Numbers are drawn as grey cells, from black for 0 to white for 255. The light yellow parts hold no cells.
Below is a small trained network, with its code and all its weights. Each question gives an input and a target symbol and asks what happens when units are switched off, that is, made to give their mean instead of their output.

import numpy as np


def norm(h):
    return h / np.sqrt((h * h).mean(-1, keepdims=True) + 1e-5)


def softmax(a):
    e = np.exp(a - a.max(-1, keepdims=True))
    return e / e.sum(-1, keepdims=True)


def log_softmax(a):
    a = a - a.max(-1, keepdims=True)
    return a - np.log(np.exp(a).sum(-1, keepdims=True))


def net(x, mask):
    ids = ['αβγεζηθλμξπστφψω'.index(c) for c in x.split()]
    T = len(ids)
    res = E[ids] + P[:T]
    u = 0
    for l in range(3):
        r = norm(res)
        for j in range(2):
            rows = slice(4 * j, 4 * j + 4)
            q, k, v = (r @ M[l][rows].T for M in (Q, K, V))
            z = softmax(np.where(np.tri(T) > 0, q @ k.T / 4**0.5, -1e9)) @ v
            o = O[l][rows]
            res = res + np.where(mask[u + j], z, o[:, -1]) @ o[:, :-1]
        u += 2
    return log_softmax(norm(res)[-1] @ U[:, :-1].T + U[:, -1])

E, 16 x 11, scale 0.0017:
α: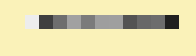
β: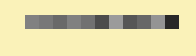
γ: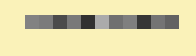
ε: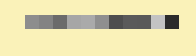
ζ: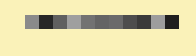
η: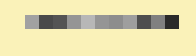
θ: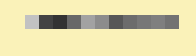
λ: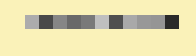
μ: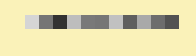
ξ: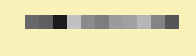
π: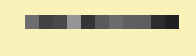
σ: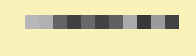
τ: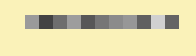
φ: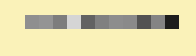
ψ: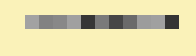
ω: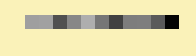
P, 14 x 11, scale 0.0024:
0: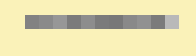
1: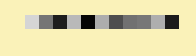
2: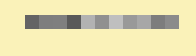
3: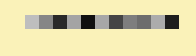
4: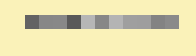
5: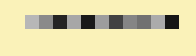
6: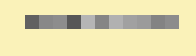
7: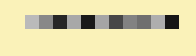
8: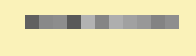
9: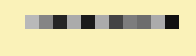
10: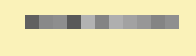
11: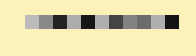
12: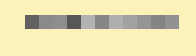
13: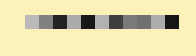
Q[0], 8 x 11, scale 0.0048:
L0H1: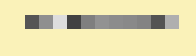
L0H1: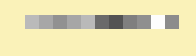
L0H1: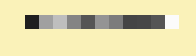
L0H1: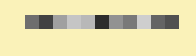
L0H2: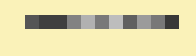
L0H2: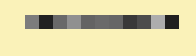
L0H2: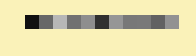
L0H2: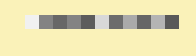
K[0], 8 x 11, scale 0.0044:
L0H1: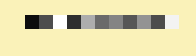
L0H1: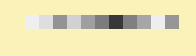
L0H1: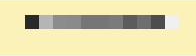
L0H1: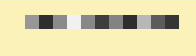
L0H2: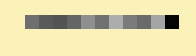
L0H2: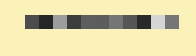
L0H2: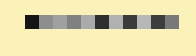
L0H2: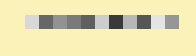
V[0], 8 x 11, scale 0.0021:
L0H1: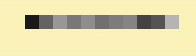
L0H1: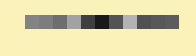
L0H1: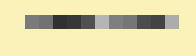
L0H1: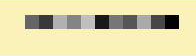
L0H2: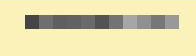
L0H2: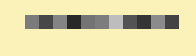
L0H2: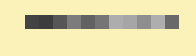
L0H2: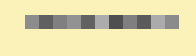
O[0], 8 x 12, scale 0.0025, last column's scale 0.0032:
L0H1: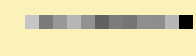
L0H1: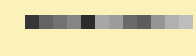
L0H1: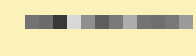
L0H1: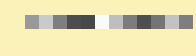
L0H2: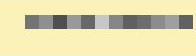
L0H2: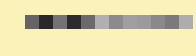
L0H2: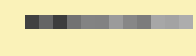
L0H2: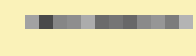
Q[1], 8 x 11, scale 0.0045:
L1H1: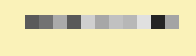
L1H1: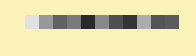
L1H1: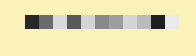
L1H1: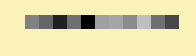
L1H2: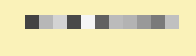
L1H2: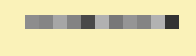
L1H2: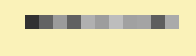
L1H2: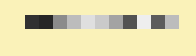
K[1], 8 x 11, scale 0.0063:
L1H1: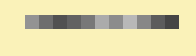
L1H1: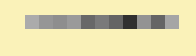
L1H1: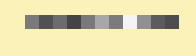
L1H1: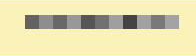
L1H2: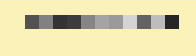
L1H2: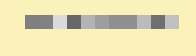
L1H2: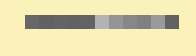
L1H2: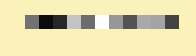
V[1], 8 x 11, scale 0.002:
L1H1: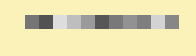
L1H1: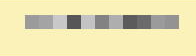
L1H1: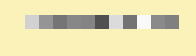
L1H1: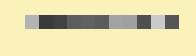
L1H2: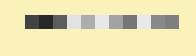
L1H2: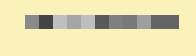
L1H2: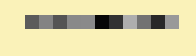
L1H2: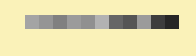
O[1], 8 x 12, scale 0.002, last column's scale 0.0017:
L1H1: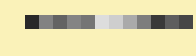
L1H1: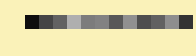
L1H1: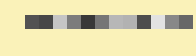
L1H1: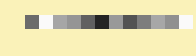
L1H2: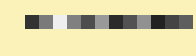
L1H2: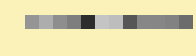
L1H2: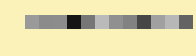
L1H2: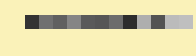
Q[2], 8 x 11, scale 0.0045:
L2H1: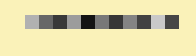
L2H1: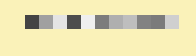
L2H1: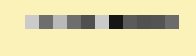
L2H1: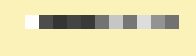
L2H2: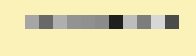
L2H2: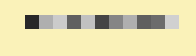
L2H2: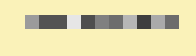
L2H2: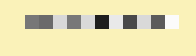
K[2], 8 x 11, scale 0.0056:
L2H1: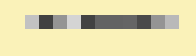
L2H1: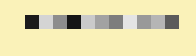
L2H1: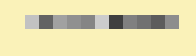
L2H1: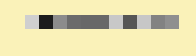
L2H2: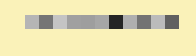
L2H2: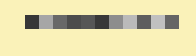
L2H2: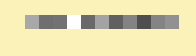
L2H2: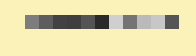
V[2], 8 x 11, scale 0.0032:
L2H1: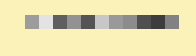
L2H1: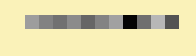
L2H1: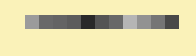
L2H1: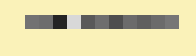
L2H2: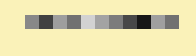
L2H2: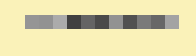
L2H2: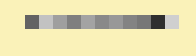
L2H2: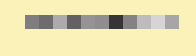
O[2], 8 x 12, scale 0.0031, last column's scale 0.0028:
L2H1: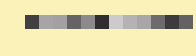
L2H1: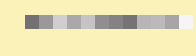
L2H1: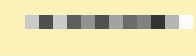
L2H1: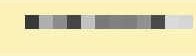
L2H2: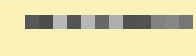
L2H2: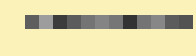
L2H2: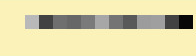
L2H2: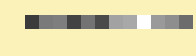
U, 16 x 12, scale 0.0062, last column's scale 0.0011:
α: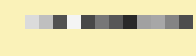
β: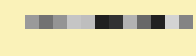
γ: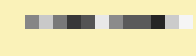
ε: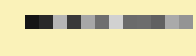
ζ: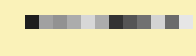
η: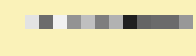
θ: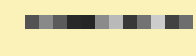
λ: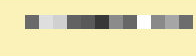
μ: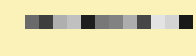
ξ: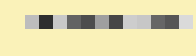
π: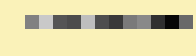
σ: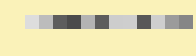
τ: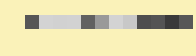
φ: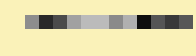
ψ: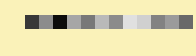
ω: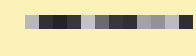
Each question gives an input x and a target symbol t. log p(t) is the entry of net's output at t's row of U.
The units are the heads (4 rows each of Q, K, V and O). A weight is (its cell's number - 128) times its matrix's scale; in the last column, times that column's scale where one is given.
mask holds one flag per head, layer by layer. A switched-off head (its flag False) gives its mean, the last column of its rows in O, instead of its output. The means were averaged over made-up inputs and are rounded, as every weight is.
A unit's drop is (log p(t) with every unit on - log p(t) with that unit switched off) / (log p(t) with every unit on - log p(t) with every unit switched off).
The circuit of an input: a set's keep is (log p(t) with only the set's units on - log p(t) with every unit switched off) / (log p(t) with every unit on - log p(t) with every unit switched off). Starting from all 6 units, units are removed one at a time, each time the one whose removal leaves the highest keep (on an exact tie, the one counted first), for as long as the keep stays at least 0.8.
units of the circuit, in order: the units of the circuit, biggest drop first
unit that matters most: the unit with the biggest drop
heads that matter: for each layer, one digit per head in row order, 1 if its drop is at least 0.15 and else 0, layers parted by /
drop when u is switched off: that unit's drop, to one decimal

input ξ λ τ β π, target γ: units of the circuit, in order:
(L0H1; L2H2)
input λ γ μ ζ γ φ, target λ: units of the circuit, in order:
(L2H1)
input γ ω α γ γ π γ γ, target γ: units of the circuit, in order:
(L0H1; L2H1; L1H2)
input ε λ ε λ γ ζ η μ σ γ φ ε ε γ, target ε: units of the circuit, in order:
(L1H1; L2H2; L0H1; L2H1)
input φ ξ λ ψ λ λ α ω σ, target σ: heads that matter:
00 / 01 / 10
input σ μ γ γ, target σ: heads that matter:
00 / 01 / 00
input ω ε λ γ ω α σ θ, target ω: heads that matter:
01 / 00 / 11
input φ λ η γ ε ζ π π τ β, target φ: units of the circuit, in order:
(L1H1; L0H2; L2H2)
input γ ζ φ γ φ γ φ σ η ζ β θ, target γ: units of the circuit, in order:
(L0H1; L1H2; L2H1)
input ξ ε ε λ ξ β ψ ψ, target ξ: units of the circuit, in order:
(L0H2; L1H2; L1H1; L2H2)
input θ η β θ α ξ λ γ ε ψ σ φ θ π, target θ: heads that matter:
11 / 01 / 01
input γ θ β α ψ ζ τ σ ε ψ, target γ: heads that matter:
10 / 01 / 10
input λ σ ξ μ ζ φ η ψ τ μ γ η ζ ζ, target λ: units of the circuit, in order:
(L2H1; L1H1)
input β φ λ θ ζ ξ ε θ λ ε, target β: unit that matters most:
L0H1
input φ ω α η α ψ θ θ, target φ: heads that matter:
11 / 10 / 01
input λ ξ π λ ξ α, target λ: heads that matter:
00 / 00 / 10
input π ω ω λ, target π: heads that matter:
10 / 00 / 10
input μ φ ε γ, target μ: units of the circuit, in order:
(L1H1; L0H2; L2H2)
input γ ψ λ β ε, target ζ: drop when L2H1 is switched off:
1.1
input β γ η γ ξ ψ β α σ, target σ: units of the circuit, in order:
(L2H1)
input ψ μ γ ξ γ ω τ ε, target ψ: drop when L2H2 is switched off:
0.2
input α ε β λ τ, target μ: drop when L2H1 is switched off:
1.2
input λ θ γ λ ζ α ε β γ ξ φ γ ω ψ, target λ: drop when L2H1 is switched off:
0.3
